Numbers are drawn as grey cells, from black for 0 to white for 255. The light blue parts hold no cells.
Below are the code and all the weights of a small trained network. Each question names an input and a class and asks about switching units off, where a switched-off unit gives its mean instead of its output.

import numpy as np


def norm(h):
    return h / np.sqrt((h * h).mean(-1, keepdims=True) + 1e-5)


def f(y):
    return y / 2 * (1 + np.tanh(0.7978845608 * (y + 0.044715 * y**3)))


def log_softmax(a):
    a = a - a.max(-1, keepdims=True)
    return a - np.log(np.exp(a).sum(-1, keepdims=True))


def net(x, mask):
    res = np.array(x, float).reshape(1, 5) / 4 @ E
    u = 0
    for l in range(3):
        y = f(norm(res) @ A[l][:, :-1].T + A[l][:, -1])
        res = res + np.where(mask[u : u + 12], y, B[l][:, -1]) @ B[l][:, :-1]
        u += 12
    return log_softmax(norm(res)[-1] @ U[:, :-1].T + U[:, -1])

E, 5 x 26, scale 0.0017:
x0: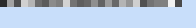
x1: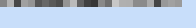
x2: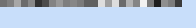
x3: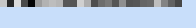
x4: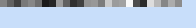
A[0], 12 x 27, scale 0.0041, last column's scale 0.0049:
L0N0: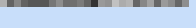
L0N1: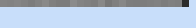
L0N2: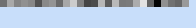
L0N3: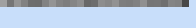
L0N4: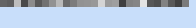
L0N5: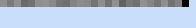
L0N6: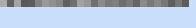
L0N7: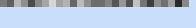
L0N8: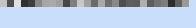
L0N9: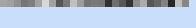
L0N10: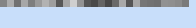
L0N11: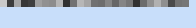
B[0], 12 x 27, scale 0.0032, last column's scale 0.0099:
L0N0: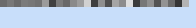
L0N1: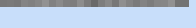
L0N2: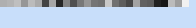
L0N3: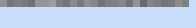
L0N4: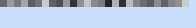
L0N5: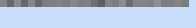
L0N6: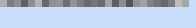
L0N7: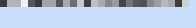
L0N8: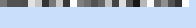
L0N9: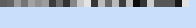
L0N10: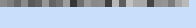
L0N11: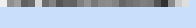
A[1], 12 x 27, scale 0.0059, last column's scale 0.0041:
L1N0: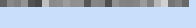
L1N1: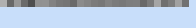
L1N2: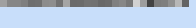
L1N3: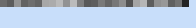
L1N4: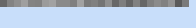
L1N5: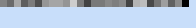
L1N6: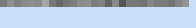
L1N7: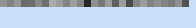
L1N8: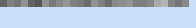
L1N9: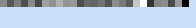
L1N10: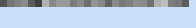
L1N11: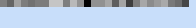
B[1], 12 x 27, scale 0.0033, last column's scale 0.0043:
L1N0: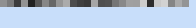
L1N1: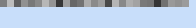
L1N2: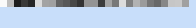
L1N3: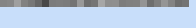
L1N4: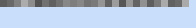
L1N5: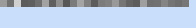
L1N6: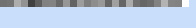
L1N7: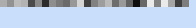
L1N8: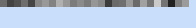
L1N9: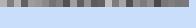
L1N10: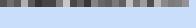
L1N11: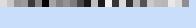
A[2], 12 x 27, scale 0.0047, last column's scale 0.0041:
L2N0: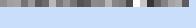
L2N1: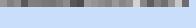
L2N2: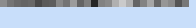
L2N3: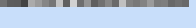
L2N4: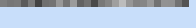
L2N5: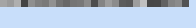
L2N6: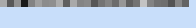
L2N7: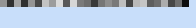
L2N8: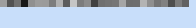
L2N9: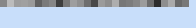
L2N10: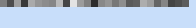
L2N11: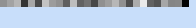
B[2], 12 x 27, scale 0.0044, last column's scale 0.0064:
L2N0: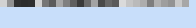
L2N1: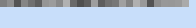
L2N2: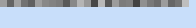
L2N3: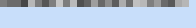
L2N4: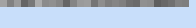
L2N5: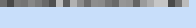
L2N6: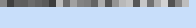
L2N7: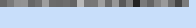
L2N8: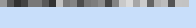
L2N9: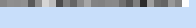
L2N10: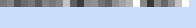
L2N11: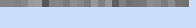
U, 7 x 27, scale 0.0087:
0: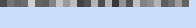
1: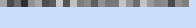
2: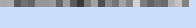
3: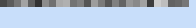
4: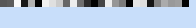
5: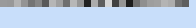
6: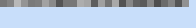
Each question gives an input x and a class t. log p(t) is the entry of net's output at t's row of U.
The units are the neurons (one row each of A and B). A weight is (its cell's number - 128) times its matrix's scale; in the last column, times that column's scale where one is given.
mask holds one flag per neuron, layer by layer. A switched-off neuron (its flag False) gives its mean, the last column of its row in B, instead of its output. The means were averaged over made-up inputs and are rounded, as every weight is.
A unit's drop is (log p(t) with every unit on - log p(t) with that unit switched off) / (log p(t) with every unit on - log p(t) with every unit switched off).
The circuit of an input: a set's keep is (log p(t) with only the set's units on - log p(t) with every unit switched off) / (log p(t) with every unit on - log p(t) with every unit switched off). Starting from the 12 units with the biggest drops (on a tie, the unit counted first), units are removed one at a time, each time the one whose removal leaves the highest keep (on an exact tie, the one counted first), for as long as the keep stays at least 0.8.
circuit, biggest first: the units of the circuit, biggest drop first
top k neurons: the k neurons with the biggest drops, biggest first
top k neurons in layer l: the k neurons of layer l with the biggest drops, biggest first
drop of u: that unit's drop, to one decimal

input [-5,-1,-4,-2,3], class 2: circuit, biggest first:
(L0N8)
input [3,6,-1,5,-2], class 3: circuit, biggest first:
(L0N10, L0N11)
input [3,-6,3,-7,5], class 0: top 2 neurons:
(L0N9, L0N7)
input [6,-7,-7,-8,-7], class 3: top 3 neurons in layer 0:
(L0N2, L0N11, L0N8)
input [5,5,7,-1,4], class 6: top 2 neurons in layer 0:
(L0N0, L0N8)
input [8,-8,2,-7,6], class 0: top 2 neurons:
(L0N2, L0N7)
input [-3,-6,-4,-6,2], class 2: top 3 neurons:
(L0N7, L0N9, L0N8)
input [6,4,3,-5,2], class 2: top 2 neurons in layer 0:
(L0N9, L0N8)
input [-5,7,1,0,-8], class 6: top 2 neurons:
(L0N2, L0N9)
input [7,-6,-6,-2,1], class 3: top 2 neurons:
(L0N8, L0N2)
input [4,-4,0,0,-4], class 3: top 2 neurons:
(L0N7, L0N11)
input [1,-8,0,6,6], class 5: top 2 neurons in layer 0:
(L0N9, L0N7)
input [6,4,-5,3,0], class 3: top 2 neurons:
(L0N2, L0N11)
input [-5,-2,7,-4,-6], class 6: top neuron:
(L0N4)
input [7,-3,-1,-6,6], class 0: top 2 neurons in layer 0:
(L0N2, L0N7)
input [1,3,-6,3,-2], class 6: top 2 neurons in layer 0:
(L0N9, L0N11)
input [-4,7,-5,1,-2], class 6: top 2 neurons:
(L0N8, L0N10)
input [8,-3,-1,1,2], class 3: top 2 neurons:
(L0N8, L0N2)
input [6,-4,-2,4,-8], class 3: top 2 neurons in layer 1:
(L1N0, L1N10)
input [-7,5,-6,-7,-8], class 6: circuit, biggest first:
(L0N9)
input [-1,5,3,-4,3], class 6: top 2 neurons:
(L0N0, L0N8)
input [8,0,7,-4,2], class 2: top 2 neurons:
(L0N9, L0N8)
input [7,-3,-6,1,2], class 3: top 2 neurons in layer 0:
(L0N8, L0N2)
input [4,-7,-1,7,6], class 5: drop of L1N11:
0.1
